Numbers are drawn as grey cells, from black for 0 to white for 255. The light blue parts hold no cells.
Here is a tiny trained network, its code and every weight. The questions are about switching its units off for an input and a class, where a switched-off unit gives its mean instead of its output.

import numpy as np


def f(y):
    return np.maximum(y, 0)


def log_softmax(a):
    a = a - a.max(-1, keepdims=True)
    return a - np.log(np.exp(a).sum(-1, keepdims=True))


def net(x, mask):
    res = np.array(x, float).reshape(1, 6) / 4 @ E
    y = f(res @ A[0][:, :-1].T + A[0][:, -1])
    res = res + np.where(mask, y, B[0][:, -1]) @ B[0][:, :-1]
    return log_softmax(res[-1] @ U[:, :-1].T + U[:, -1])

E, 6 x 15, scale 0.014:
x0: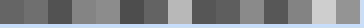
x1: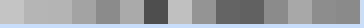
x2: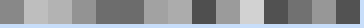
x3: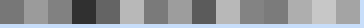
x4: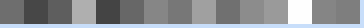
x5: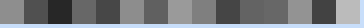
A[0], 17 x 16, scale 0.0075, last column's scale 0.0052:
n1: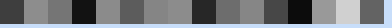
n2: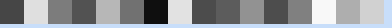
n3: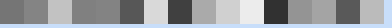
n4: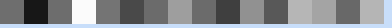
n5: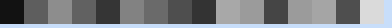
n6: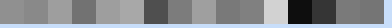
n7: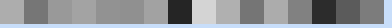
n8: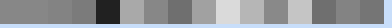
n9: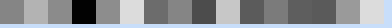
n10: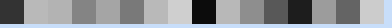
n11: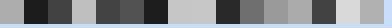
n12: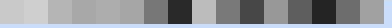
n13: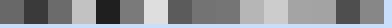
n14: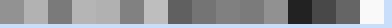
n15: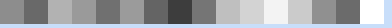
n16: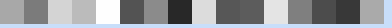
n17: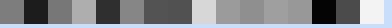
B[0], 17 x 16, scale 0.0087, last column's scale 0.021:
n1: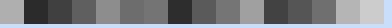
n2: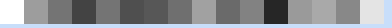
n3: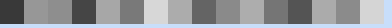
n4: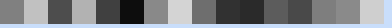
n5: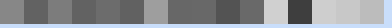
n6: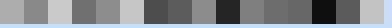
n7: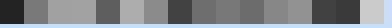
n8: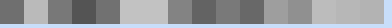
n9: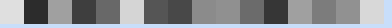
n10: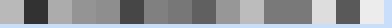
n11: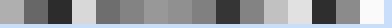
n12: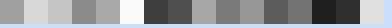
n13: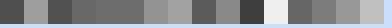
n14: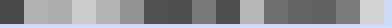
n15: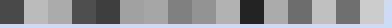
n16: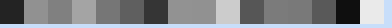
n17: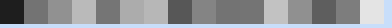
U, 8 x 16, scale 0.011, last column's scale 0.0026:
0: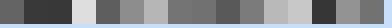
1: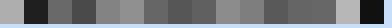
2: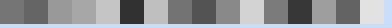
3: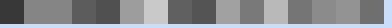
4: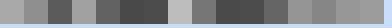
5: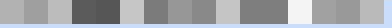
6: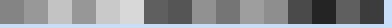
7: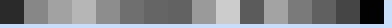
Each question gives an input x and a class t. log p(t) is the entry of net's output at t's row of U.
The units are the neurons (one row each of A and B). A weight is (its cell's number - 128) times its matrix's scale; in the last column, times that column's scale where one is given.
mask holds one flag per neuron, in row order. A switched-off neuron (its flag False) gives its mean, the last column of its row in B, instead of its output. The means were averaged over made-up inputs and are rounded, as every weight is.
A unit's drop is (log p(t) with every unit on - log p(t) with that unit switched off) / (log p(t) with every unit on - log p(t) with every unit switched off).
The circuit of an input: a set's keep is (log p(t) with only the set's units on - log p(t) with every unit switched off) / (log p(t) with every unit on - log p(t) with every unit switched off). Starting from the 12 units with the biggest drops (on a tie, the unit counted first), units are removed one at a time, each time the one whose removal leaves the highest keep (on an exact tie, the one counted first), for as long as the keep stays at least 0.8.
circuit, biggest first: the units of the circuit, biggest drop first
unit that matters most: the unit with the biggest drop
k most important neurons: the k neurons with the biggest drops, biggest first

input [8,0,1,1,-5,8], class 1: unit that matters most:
n1
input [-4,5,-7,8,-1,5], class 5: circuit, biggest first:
(n9, n1)
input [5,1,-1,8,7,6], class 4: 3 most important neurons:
(n2, n4, n17)
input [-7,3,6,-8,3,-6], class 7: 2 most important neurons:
(n16, n15)
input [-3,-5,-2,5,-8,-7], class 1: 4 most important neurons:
(n9, n1, n10, n17)
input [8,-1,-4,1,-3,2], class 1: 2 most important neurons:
(n1, n16)
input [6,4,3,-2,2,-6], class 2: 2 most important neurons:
(n11, n10)
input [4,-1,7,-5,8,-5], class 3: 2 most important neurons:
(n13, n15)
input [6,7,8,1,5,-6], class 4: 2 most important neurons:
(n2, n4)
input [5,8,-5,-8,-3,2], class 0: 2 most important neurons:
(n11, n4)
